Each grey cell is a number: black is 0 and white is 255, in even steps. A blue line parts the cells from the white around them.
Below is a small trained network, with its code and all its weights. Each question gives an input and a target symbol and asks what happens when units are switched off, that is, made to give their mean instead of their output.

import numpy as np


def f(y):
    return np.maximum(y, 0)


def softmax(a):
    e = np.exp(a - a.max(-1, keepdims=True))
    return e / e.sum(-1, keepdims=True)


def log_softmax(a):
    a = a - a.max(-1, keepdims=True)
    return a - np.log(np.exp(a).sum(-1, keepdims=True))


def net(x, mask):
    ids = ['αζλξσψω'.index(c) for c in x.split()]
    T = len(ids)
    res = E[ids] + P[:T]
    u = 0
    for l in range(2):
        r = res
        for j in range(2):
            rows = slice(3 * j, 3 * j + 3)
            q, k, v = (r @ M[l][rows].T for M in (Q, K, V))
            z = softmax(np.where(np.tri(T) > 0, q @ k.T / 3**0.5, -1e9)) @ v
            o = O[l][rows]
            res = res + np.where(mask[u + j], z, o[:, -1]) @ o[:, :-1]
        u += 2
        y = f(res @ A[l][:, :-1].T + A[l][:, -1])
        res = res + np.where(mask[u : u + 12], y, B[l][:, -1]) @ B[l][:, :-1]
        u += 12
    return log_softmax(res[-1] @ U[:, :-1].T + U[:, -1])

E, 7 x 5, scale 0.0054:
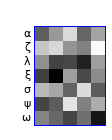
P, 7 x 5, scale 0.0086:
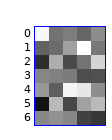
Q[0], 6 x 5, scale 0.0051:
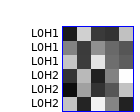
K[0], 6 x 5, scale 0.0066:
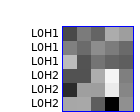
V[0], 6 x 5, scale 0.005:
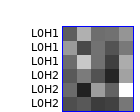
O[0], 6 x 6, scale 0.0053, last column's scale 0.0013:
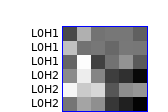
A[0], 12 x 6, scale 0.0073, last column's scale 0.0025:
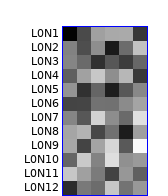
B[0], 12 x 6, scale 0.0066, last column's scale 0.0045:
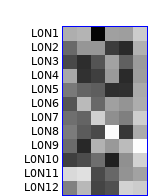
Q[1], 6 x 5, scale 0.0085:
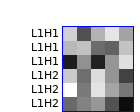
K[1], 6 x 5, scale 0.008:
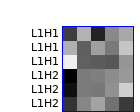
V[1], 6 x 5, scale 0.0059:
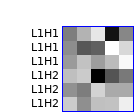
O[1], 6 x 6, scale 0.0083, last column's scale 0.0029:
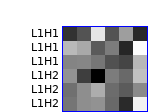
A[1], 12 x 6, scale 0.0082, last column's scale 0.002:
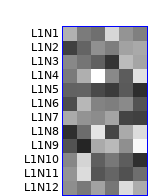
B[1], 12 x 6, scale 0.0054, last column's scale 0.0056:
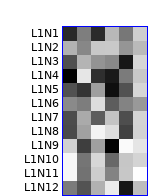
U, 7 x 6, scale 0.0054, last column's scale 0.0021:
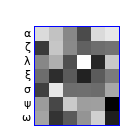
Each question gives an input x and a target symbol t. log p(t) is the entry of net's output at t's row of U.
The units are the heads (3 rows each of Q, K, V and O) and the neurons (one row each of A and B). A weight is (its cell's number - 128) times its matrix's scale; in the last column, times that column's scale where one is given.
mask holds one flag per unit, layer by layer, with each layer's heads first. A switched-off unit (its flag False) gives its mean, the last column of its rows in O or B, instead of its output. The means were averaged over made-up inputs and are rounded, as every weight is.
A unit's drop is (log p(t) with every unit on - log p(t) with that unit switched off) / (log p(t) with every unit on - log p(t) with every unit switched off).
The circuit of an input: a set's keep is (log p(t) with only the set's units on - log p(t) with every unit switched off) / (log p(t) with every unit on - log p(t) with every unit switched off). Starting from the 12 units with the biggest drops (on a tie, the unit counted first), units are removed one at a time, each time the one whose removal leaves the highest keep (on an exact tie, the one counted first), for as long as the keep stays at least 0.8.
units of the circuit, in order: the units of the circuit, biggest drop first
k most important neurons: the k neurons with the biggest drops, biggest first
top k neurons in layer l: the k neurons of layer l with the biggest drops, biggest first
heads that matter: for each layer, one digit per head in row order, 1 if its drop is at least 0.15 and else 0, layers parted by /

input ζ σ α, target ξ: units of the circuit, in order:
L1H2, L1N5, L0N11, L1H1
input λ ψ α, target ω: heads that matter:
01 / 11
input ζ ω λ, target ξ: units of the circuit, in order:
L1H2, L1N5, L0N11
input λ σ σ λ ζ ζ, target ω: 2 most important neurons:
L0N5, L0N2
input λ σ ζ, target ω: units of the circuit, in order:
L1H2, L1H1, L0H2, L0N5
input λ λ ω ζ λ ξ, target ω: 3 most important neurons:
L0N5, L0N2, L0N11
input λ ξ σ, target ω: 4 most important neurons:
L0N5, L0N2, L0N11, L1N9
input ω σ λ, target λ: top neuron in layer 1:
L1N12
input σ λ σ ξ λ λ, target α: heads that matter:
00 / 10
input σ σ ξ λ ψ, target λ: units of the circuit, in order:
L1H1, L0H2, L0N1, L0N4
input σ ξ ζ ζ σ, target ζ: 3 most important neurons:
L1N4, L0N9, L0N7
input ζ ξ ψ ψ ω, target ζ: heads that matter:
01 / 01
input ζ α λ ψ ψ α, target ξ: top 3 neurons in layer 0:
L0N11, L0N10, L0N4
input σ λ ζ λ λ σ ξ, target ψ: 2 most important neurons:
L0N2, L0N1
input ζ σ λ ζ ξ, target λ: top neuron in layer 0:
L0N1
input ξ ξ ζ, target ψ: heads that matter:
11 / 10
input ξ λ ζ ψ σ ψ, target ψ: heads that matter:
01 / 10
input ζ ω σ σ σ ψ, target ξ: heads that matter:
00 / 11
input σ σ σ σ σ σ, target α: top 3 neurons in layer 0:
L0N12, L0N9, L0N1
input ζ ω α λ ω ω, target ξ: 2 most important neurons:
L1N5, L0N11
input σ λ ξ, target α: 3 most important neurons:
L1N11, L1N10, L0N9
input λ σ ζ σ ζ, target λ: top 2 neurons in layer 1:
L1N9, L1N7
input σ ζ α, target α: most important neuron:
L1N11
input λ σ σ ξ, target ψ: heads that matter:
01 / 11
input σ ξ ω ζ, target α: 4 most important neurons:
L1N11, L1N10, L0N9, L0N11
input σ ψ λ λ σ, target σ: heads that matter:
01 / 01
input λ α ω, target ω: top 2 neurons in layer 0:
L0N5, L0N2
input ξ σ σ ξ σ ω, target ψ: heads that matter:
01 / 10
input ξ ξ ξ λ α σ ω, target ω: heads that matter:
00 / 11
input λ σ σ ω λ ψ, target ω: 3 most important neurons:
L0N5, L0N2, L1N9
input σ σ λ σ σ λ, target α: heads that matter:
00 / 11
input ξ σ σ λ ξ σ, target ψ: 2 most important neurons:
L0N2, L0N5
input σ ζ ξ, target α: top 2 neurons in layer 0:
L0N9, L0N1
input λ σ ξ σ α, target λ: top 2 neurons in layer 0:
L0N1, L0N6
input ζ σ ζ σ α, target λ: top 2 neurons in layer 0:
L0N1, L0N4
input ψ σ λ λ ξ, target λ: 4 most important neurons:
L0N1, L0N10, L0N6, L1N7
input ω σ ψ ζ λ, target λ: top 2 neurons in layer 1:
L1N9, L1N7
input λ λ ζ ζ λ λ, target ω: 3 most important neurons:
L0N5, L0N2, L0N11
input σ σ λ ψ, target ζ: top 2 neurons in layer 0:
L0N2, L0N1
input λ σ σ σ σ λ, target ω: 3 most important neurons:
L0N5, L0N2, L1N9
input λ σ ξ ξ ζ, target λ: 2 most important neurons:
L0N1, L1N9
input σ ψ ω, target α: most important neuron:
L1N11
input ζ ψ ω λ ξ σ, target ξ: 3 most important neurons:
L0N11, L1N5, L0N10
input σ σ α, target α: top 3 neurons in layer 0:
L0N9, L0N1, L0N12
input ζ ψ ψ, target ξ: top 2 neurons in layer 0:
L0N11, L0N4
